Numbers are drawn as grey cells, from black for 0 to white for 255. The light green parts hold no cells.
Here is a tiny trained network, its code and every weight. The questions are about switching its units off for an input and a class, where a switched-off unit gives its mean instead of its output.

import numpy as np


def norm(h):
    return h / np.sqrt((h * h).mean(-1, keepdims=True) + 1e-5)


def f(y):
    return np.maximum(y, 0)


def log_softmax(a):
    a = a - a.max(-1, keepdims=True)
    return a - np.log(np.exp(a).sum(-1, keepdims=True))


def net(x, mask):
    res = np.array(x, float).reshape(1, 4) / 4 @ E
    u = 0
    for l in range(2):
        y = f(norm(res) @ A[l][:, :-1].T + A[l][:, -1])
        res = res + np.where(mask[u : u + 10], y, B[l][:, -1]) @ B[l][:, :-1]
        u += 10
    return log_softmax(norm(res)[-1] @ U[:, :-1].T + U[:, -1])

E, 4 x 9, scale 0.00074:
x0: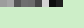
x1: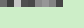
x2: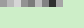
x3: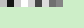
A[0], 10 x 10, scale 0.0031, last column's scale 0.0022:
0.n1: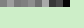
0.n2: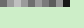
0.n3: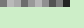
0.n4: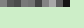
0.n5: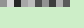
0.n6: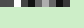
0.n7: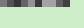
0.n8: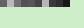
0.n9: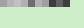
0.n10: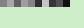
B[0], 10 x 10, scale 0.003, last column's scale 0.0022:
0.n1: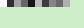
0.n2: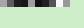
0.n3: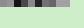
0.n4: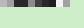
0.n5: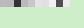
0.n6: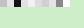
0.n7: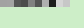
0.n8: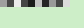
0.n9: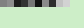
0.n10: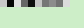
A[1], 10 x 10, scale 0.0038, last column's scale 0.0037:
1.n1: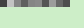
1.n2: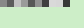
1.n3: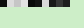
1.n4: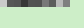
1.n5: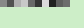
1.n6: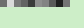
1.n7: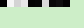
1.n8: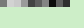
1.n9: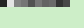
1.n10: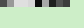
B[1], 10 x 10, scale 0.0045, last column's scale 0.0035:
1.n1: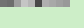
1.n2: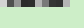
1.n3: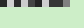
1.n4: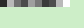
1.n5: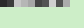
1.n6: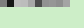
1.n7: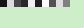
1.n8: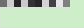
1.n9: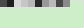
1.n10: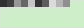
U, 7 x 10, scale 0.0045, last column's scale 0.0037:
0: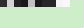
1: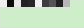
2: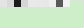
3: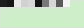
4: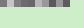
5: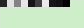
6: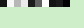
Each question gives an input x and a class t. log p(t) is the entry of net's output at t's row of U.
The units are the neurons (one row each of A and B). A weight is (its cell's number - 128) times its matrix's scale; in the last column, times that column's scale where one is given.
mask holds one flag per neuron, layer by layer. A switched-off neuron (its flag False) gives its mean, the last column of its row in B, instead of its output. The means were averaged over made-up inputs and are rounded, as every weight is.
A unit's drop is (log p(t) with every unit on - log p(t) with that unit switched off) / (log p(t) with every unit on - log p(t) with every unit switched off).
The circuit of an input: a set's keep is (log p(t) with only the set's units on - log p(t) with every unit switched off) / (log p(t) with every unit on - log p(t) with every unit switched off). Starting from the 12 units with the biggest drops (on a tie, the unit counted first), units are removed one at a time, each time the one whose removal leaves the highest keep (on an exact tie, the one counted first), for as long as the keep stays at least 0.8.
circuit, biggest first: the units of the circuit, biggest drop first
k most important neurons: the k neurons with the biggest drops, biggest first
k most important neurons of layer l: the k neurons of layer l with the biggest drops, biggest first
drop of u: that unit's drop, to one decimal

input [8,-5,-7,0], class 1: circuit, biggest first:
0.n10
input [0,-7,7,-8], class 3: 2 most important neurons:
0.n6; 1.n6
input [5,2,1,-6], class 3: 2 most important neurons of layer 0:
0.n10; 0.n5
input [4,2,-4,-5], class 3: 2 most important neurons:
1.n6; 0.n8
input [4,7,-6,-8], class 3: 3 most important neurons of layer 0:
0.n5; 0.n8; 0.n10
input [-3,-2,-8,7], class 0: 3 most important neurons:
0.n4; 1.n4; 0.n7
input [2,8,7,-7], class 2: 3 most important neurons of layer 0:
0.n6; 0.n7; 0.n4
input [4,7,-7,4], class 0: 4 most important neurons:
0.n4; 0.n7; 0.n5; 1.n4
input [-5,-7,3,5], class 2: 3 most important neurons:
0.n8; 0.n10; 1.n4
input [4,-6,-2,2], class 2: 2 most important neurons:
0.n5; 1.n2
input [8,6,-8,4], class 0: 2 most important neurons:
0.n4; 0.n7
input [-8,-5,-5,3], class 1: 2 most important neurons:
1.n2; 0.n6
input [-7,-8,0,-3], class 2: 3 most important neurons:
0.n10; 0.n8; 1.n4
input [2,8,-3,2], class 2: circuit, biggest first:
0.n6
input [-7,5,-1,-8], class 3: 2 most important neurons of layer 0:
0.n10; 0.n1
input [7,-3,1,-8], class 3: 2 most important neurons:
1.n6; 1.n9
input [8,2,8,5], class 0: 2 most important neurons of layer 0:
0.n9; 0.n3
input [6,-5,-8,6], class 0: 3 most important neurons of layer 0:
0.n4; 0.n7; 0.n6
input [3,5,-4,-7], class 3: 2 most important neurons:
1.n6; 0.n5
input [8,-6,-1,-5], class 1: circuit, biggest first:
0.n8
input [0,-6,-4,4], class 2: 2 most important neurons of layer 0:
0.n5; 0.n9
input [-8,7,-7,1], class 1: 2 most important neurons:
1.n2; 0.n9
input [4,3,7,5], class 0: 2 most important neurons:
0.n9; 1.n4
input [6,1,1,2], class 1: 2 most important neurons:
0.n8; 0.n10
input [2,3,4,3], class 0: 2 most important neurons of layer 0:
0.n9; 0.n5
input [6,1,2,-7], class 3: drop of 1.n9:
0.2
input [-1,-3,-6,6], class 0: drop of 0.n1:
0.0
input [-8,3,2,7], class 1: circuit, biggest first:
1.n2
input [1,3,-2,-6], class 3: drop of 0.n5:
0.1
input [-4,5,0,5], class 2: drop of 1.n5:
0.1
